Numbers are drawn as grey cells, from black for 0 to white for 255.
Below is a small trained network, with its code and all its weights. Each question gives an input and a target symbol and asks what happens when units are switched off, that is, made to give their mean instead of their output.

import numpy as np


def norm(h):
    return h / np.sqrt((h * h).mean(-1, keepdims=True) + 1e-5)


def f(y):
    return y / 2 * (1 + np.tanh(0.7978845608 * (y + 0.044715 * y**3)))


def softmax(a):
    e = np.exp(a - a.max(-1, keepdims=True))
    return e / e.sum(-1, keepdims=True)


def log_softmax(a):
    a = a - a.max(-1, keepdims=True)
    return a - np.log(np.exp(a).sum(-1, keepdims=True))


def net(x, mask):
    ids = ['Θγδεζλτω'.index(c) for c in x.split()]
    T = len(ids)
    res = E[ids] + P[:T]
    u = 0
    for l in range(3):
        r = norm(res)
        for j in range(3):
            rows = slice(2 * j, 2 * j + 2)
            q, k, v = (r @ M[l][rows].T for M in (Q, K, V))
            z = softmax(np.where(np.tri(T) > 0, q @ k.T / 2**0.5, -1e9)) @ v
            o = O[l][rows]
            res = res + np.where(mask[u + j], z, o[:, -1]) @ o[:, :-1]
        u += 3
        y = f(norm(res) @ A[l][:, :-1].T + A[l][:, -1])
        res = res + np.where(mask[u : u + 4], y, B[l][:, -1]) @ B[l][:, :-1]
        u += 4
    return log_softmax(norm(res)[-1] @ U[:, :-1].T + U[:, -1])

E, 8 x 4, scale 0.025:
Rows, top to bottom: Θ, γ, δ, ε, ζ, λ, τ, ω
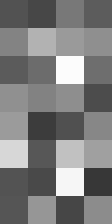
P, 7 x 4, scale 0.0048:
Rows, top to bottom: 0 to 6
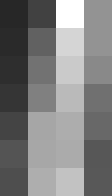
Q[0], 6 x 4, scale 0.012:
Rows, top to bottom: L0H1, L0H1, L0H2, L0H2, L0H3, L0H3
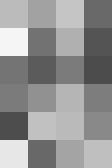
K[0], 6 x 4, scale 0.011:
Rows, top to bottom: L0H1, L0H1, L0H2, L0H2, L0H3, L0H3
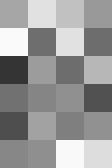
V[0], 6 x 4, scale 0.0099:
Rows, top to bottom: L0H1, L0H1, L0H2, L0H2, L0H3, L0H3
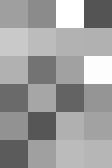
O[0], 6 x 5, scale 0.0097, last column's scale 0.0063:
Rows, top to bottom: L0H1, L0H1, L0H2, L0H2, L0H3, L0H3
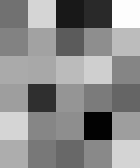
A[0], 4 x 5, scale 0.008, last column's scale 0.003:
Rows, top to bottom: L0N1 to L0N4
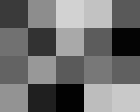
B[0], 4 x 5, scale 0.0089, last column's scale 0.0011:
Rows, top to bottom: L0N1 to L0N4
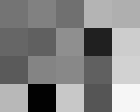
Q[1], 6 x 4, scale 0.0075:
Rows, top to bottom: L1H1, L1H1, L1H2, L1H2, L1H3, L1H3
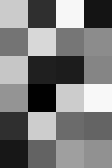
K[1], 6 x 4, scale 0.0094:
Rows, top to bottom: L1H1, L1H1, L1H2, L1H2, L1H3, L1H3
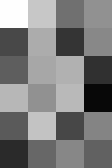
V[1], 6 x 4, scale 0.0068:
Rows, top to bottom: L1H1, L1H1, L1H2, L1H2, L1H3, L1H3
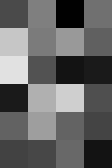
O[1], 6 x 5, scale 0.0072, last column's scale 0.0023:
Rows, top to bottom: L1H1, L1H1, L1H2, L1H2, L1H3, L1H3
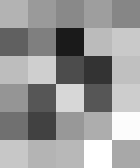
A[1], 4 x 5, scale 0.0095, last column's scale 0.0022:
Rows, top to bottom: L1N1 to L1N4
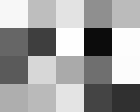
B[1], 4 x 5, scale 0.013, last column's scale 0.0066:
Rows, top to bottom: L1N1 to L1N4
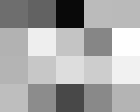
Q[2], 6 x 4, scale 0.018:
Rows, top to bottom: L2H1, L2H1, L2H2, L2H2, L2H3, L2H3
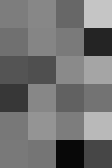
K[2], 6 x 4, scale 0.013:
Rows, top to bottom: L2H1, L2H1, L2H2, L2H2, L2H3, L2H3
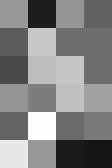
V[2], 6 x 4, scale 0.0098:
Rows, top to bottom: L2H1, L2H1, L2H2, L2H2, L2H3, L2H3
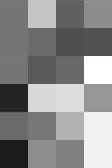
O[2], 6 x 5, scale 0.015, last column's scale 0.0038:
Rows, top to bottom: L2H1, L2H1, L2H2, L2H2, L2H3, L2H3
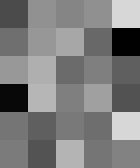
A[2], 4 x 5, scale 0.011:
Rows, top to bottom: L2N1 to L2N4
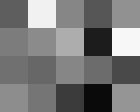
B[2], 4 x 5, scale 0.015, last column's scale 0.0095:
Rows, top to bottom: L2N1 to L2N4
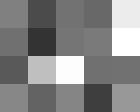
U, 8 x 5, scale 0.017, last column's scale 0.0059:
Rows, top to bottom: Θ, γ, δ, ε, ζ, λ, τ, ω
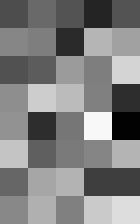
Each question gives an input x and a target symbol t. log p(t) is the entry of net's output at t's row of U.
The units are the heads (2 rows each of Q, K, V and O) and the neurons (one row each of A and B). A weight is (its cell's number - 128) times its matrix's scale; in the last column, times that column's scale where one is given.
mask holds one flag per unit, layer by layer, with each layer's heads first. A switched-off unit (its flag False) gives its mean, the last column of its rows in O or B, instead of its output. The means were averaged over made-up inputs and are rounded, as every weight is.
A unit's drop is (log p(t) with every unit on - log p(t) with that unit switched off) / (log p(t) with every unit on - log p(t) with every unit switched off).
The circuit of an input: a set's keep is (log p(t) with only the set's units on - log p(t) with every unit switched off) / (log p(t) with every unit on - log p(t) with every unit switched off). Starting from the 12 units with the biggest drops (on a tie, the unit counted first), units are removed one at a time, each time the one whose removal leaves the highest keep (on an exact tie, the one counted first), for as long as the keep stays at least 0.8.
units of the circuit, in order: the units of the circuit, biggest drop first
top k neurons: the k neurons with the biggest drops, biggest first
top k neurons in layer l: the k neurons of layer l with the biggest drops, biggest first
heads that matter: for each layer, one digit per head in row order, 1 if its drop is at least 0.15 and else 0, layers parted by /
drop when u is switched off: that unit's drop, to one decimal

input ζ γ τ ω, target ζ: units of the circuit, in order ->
L0H1
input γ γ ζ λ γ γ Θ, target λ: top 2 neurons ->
L1N2; L1N3
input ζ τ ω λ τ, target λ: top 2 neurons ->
L1N2; L1N1
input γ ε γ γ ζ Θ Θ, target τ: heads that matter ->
100 / 000 / 000
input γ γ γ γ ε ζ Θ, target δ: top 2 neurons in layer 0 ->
L0N4; L0N1
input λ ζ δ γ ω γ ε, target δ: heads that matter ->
101 / 010 / 001
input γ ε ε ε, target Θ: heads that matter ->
110 / 000 / 000
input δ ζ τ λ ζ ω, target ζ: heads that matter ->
000 / 000 / 000
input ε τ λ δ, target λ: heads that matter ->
100 / 000 / 010
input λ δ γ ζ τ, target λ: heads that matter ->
001 / 000 / 010
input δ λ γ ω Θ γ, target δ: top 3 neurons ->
L1N4; L1N1; L1N2
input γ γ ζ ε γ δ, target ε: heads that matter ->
110 / 000 / 000
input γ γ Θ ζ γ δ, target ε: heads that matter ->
110 / 001 / 000
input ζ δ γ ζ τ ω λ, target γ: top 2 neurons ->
L1N1; L1N2
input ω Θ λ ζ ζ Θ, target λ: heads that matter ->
000 / 011 / 010
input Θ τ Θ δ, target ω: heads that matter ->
000 / 001 / 000
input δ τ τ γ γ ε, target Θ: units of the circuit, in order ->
L2H2
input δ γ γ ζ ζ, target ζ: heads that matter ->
100 / 000 / 010
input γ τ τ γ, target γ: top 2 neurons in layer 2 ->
L2N1; L2N4
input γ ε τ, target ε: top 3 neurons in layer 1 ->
L1N2; L1N3; L1N4
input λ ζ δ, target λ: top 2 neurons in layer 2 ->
L2N2; L2N1
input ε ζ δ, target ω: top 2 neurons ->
L1N2; L1N4
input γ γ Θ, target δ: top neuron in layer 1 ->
L1N3
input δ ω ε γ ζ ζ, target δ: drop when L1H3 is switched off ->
-0.1
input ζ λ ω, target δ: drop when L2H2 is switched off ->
0.1
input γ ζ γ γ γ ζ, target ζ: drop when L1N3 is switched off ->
0.2
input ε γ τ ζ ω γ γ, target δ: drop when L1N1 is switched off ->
0.2
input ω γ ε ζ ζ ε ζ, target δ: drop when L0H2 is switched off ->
0.0
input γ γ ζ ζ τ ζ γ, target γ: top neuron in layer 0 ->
L0N2
